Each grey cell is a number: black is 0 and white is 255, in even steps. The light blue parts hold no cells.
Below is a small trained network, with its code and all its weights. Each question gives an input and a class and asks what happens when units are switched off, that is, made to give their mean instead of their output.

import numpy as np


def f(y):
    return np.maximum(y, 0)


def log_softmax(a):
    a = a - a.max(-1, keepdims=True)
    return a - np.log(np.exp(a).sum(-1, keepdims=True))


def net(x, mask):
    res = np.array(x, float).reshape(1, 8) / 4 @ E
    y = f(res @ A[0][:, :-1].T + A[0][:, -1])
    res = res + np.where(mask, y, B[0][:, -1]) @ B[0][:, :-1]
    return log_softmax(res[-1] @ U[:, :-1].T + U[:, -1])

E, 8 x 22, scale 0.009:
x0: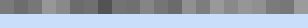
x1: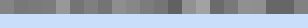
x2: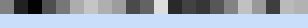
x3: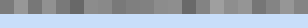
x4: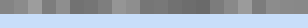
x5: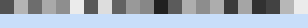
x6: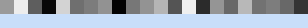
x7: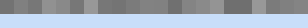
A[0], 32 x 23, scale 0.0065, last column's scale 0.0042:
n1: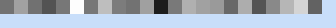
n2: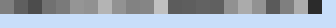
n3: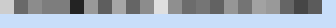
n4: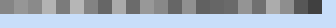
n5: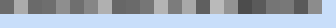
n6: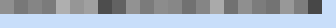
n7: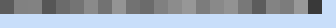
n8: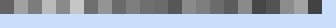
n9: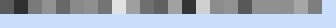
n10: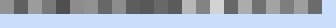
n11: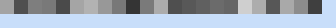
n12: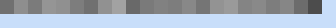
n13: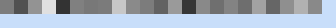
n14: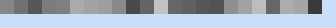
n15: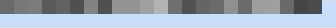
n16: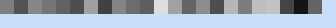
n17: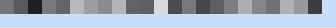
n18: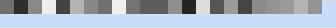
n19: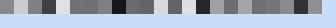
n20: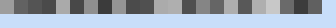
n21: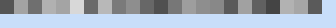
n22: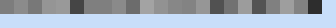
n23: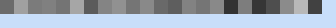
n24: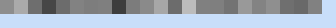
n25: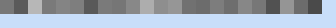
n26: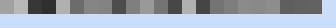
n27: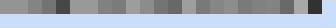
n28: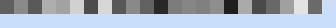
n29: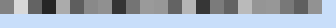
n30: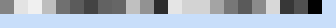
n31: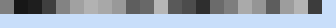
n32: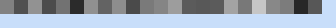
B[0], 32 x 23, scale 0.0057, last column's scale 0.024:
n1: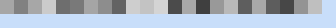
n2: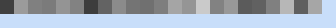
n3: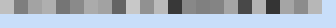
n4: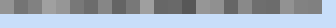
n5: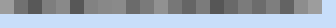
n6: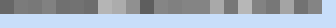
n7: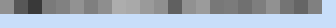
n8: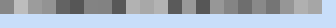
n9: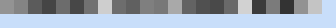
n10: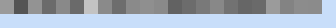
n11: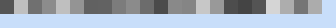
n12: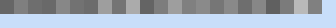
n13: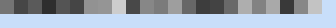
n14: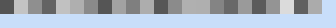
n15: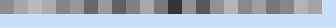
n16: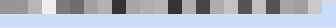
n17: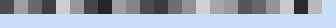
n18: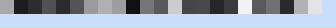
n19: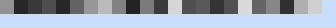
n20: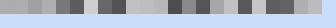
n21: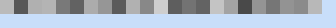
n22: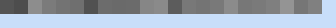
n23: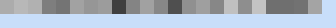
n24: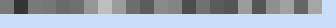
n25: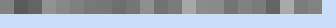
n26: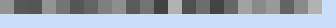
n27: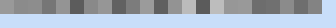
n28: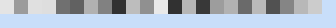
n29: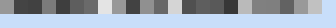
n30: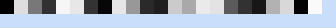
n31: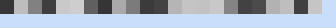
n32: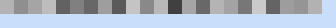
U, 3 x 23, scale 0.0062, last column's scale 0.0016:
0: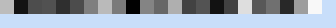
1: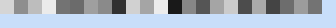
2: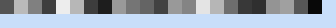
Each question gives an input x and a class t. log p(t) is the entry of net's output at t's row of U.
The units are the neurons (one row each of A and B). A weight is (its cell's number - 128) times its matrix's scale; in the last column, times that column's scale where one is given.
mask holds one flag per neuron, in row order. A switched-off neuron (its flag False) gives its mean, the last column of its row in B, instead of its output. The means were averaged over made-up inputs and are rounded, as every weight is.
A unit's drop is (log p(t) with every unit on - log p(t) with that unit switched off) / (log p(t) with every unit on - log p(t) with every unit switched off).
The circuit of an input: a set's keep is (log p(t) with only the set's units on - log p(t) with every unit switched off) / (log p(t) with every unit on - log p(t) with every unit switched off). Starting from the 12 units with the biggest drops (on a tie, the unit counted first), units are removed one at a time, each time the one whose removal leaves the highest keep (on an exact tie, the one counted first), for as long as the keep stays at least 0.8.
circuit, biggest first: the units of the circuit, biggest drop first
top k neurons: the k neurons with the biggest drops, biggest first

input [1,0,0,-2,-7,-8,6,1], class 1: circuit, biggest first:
(n16)
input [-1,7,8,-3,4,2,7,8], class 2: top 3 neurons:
(n31; n17; n18)
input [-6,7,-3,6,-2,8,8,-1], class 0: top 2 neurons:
(n19; n29)
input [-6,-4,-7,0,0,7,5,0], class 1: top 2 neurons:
(n28; n1)
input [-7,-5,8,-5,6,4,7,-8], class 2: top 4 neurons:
(n31; n17; n18; n11)
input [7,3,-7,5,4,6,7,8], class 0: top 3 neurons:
(n19; n29; n31)
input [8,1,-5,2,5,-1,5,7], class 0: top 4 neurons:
(n19; n29; n31; n17)
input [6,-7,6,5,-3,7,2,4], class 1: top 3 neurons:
(n28; n30; n1)
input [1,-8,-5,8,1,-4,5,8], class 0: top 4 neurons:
(n19; n29; n31; n17)
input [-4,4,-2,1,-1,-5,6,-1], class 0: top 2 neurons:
(n19; n29)
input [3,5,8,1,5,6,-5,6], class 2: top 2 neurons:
(n31; n17)
